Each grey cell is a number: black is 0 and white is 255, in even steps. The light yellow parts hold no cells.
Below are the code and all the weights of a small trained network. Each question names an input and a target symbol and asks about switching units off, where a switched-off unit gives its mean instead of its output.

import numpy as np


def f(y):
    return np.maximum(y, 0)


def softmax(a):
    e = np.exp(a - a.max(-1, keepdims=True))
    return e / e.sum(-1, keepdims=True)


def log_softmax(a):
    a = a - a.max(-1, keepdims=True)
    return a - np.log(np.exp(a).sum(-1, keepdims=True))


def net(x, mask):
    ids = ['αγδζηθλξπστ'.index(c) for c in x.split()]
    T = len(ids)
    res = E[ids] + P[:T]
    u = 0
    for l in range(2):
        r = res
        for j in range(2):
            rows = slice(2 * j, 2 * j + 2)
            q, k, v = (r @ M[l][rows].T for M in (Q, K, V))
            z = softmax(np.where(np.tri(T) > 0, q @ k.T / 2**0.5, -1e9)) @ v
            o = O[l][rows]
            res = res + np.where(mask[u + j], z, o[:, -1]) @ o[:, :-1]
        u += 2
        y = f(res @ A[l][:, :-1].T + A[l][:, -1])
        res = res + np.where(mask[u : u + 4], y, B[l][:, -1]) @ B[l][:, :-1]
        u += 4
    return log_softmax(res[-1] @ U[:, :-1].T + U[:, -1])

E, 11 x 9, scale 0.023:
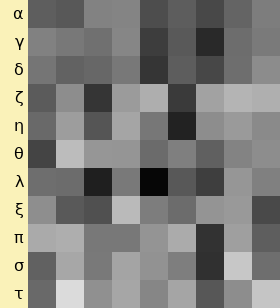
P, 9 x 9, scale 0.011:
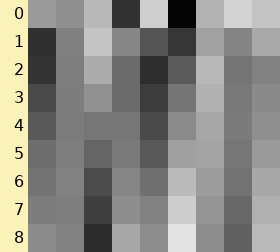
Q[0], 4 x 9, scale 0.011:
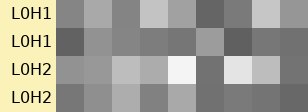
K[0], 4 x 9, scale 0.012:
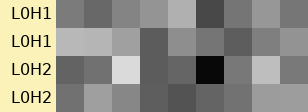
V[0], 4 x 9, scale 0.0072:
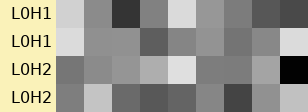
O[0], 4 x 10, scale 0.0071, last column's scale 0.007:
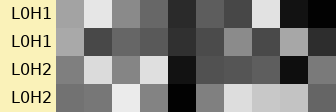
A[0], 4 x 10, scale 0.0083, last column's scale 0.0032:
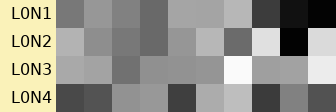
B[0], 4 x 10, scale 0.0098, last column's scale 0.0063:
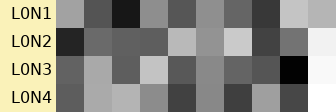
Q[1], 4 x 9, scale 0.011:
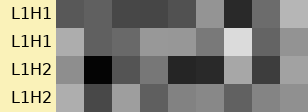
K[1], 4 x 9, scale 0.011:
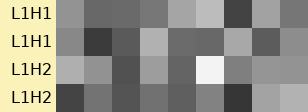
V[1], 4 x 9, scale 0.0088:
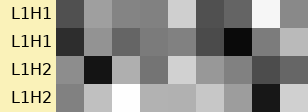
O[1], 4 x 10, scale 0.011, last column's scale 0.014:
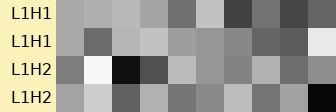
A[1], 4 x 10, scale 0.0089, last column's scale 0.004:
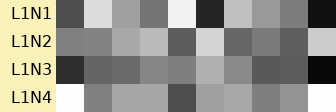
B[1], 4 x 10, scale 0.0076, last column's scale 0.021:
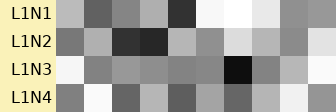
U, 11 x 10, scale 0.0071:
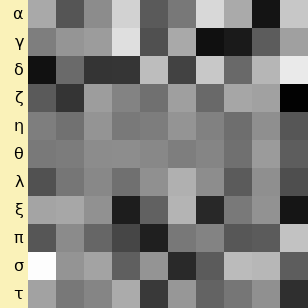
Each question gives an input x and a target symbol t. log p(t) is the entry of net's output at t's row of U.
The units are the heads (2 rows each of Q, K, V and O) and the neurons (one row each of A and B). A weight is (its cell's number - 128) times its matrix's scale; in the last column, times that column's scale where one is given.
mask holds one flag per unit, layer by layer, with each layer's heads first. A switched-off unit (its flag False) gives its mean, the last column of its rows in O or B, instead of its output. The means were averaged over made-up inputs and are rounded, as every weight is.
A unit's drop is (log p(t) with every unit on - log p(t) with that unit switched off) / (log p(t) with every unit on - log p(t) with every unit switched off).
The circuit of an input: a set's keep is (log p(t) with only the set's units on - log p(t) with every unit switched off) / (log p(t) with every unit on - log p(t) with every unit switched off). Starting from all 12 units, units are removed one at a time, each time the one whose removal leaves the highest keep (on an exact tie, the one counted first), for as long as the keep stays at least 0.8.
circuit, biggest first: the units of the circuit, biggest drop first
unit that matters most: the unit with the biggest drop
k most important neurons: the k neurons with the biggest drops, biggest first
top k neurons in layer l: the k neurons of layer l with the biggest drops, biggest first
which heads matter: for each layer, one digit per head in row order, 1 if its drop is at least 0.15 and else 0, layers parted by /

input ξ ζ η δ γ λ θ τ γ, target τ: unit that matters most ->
L1H2
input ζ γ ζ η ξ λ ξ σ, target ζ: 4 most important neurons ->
L1N2; L0N3; L0N2; L0N4
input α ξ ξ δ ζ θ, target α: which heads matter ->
00 / 01
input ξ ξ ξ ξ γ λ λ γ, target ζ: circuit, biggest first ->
L1H2; L0H2
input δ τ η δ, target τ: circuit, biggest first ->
L1N4; L1H2
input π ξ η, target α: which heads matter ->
00 / 00
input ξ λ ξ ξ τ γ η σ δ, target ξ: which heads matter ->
01 / 10
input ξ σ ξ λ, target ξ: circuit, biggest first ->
L1N2; L1H1
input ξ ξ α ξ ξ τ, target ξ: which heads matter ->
10 / 11
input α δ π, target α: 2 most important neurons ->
L1N1; L1N3
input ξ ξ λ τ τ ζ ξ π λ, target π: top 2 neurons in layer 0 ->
L0N4; L0N1
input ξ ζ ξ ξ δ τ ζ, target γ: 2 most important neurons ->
L0N3; L1N2
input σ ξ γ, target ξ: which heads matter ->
00 / 10
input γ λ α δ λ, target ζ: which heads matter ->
00 / 01
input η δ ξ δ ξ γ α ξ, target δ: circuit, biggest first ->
L1H1
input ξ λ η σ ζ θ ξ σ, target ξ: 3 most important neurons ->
L0N2; L1N2; L1N3
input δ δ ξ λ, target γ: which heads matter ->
01 / 00
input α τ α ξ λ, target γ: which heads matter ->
11 / 00
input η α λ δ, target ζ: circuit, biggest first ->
L0H2; L1H2
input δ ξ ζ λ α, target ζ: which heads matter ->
01 / 01
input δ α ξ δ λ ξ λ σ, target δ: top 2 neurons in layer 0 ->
L0N2; L0N4
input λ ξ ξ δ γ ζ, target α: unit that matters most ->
L0H1
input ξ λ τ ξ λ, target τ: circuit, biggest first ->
L1H2; L0N2
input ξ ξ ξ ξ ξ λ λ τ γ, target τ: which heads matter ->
10 / 01
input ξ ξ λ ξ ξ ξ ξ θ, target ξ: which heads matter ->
10 / 11
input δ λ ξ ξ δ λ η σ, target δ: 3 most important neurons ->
L1N3; L1N2; L0N4
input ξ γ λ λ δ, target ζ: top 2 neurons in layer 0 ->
L0N2; L0N4
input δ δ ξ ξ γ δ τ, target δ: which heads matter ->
00 / 01
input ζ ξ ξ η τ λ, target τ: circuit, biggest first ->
L1H2; L1N4
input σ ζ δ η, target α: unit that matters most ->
L1N2
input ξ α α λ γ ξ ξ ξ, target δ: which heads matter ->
01 / 10
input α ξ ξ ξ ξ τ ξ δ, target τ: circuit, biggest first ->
L1H2; L0H1
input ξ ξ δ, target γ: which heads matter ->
01 / 00
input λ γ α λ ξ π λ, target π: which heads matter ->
01 / 10
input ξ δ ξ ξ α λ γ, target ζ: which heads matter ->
01 / 01
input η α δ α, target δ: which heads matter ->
11 / 01
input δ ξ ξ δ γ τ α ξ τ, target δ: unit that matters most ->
L1N2
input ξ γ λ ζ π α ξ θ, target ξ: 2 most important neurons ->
L0N2; L0N1
